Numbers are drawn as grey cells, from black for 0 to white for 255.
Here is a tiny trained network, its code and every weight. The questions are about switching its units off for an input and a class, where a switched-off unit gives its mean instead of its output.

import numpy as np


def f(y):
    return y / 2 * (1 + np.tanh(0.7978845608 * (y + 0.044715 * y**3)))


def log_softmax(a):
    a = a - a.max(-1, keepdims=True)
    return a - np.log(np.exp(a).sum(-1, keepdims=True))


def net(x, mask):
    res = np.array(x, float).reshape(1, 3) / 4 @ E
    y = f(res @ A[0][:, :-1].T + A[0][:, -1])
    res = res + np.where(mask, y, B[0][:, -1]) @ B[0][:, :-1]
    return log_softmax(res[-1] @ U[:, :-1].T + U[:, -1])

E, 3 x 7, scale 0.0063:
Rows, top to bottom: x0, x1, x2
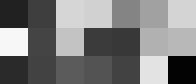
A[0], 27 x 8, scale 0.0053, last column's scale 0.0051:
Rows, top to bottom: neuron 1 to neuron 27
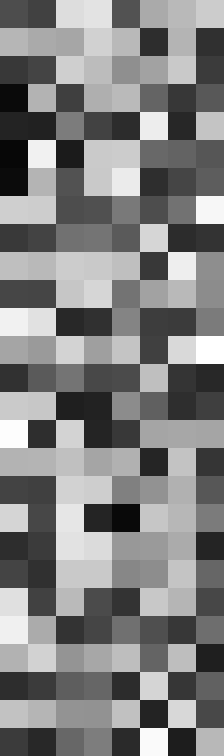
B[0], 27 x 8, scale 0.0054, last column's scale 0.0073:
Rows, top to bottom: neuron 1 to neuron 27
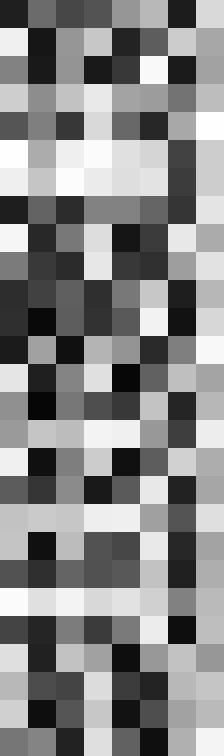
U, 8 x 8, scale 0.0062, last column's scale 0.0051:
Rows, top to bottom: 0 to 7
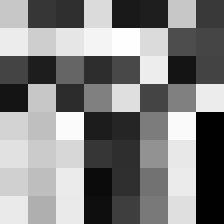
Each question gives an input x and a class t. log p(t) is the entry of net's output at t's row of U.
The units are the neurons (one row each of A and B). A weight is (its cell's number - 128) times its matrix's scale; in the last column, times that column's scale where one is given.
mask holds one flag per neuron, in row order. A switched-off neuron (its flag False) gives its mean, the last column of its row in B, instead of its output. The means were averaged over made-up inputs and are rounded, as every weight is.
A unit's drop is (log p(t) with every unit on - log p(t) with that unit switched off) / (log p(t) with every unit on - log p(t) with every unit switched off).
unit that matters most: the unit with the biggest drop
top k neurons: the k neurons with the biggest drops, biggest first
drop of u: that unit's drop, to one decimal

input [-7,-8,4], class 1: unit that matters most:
neuron 6
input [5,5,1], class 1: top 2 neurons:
neuron 19; neuron 22
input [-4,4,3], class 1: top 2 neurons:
neuron 16; neuron 19
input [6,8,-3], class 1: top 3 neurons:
neuron 19; neuron 22; neuron 16
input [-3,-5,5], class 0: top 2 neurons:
neuron 16; neuron 19
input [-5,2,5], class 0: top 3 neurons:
neuron 27; neuron 5; neuron 1
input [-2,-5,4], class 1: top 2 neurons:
neuron 6; neuron 7
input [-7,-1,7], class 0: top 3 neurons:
neuron 27; neuron 25; neuron 5
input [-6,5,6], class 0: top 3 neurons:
neuron 27; neuron 5; neuron 25
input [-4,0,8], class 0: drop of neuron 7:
0.0
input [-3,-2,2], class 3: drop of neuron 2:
0.1
